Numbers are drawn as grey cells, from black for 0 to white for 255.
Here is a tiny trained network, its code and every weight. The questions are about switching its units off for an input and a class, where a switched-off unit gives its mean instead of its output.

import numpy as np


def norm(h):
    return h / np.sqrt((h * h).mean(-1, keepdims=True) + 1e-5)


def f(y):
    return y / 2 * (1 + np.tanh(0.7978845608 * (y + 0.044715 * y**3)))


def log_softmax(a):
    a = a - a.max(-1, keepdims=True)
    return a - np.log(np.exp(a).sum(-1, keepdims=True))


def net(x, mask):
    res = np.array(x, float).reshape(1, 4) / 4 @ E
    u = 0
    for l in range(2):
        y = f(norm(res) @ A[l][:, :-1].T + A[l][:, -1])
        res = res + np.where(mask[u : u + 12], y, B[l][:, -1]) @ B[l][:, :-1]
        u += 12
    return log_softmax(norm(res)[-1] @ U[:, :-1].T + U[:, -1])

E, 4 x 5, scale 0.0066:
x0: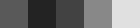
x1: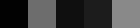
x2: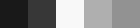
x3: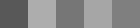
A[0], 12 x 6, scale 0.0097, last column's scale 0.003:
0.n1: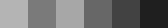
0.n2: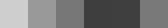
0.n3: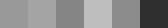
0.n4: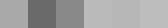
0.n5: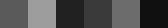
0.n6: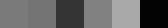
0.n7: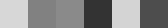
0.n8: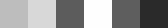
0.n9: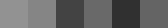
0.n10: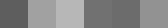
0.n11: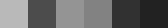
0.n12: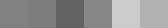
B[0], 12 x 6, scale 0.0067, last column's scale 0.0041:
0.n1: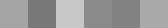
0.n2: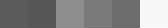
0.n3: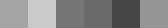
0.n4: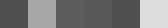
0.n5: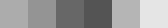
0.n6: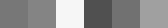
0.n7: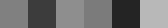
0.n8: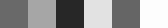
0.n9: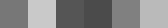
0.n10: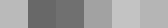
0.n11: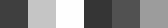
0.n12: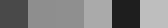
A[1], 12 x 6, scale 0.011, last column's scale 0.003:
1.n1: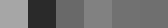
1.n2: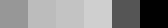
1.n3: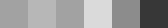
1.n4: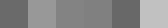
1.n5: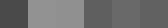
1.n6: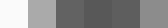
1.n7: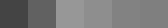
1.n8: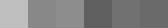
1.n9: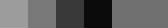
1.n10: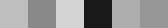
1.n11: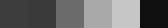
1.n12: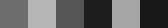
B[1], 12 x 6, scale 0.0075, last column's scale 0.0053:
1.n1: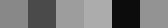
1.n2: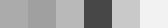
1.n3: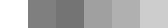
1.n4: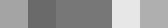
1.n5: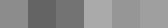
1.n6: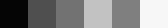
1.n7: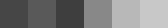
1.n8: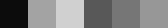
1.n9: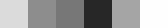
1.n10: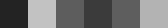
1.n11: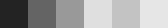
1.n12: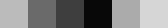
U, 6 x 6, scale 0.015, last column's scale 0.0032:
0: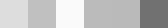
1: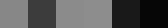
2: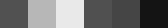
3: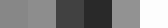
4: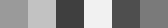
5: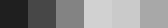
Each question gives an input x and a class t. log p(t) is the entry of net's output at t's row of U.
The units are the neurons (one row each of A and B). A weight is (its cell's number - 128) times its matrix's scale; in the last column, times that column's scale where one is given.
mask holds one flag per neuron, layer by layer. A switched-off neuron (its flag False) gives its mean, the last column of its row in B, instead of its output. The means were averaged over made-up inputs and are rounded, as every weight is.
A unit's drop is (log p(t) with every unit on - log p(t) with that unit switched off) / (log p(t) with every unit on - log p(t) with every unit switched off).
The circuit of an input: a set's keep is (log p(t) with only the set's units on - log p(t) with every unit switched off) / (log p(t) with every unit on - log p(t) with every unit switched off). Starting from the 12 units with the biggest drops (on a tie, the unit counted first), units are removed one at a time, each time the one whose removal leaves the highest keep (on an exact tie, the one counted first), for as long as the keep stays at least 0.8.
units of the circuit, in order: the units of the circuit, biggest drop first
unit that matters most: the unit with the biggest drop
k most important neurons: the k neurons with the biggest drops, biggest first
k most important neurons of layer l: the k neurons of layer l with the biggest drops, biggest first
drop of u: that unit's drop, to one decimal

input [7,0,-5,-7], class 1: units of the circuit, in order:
[0.n7 1.n1]
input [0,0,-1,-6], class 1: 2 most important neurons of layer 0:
[0.n7 0.n2]
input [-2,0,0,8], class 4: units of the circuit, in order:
[0.n8]
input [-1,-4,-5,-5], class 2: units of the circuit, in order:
[0.n11 1.n8]
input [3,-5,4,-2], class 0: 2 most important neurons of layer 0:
[0.n2 0.n3]
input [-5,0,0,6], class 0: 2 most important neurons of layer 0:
[0.n4 0.n5]
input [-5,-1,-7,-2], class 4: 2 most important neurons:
[0.n8 1.n6]
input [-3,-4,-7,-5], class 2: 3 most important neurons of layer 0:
[0.n11 0.n2 0.n1]
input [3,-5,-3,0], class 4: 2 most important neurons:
[0.n8 0.n4]
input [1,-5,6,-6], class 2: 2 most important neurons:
[0.n8 1.n10]
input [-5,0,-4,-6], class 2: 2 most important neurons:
[0.n1 1.n8]
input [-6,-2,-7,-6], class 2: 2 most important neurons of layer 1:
[1.n8 1.n6]
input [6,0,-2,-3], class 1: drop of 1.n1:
0.2
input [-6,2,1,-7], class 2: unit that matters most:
0.n1
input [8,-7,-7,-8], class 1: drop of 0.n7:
0.1
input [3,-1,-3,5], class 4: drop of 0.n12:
0.0
